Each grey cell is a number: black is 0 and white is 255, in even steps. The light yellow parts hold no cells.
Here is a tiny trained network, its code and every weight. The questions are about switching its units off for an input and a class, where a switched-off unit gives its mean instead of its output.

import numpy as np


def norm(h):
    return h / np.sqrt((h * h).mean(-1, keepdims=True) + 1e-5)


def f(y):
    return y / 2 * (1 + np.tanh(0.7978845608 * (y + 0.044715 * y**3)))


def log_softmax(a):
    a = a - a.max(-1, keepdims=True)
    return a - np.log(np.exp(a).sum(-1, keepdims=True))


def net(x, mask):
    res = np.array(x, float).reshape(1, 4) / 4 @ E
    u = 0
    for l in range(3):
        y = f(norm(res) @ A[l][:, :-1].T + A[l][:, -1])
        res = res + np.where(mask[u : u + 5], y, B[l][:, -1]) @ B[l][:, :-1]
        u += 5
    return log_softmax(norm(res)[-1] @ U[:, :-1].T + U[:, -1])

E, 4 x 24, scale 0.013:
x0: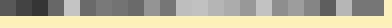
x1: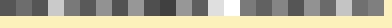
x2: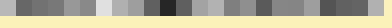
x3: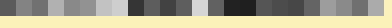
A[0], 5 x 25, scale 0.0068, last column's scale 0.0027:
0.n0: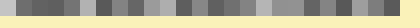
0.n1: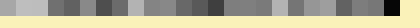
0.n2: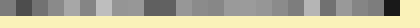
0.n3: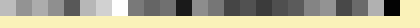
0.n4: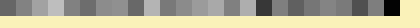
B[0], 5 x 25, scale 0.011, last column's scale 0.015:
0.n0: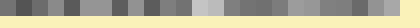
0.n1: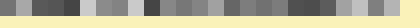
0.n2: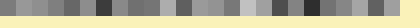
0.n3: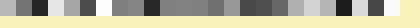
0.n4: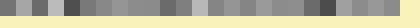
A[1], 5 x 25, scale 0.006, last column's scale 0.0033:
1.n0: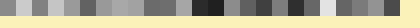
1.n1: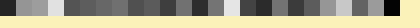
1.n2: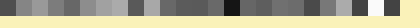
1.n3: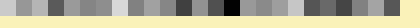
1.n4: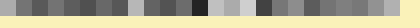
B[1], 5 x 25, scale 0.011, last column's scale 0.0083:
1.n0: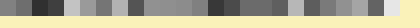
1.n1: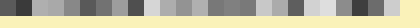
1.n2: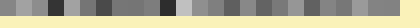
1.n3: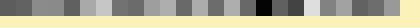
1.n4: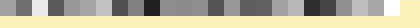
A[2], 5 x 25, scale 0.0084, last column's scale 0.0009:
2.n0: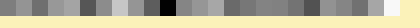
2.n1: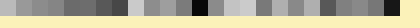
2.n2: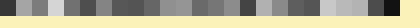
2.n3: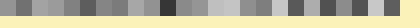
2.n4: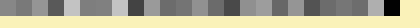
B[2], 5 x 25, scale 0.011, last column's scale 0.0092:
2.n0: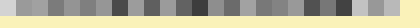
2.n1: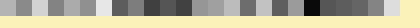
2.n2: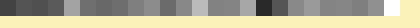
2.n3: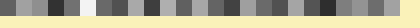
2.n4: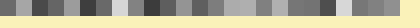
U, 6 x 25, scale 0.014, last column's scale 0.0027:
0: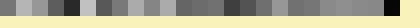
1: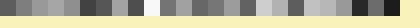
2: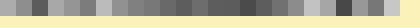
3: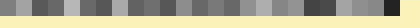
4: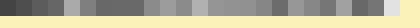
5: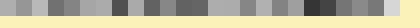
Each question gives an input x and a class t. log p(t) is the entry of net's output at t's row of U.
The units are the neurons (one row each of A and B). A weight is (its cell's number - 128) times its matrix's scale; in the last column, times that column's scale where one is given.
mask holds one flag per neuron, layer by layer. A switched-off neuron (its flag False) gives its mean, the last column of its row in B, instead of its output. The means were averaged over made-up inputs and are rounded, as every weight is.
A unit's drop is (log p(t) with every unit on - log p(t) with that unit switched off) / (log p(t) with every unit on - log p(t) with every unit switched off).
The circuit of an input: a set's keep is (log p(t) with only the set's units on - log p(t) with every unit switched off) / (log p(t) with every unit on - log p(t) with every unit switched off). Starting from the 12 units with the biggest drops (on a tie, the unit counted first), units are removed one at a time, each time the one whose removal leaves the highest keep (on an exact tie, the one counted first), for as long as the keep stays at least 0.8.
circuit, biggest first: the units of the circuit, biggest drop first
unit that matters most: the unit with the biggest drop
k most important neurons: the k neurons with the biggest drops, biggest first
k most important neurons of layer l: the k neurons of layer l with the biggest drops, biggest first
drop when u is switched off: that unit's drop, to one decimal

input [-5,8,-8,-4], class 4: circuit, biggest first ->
(2.n2)
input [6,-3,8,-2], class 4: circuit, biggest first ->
(0.n3, 2.n1)
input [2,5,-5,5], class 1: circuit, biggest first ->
(1.n1, 0.n3)
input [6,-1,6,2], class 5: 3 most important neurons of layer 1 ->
(1.n0, 1.n1, 1.n3)
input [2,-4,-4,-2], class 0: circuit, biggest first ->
(0.n3, 2.n1, 2.n2)
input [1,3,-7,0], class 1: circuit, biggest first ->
(1.n1, 0.n3, 0.n1)
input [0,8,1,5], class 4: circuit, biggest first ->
(1.n1, 0.n3)
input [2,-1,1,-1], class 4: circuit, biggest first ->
(2.n1, 0.n3)
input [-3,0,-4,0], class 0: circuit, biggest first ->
(0.n3, 2.n1)
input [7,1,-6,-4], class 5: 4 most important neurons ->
(2.n1, 1.n1, 1.n0, 0.n3)
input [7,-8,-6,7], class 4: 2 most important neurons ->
(1.n3, 0.n3)
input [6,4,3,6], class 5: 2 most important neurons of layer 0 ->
(0.n3, 0.n4)
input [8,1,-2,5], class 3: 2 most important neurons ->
(0.n3, 2.n4)
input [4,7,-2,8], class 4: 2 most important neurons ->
(2.n3, 2.n2)
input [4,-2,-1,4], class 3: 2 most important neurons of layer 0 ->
(0.n3, 0.n2)
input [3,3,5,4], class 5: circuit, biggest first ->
(0.n2)
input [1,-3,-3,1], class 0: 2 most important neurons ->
(0.n3, 2.n2)
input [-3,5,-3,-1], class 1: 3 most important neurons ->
(1.n1, 0.n3, 0.n0)
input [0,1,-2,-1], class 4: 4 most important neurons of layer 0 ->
(0.n2, 0.n0, 0.n3, 0.n1)
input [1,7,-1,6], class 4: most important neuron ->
(2.n2)
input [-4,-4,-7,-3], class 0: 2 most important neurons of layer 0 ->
(0.n1, 0.n0)
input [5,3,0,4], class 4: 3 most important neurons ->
(0.n3, 2.n2, 1.n0)
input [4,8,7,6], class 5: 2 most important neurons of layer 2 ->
(2.n0, 2.n3)
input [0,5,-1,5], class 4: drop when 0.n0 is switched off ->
0.0
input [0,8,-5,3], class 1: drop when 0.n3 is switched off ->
0.1
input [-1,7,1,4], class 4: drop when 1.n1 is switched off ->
0.6
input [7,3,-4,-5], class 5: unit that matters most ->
2.n1
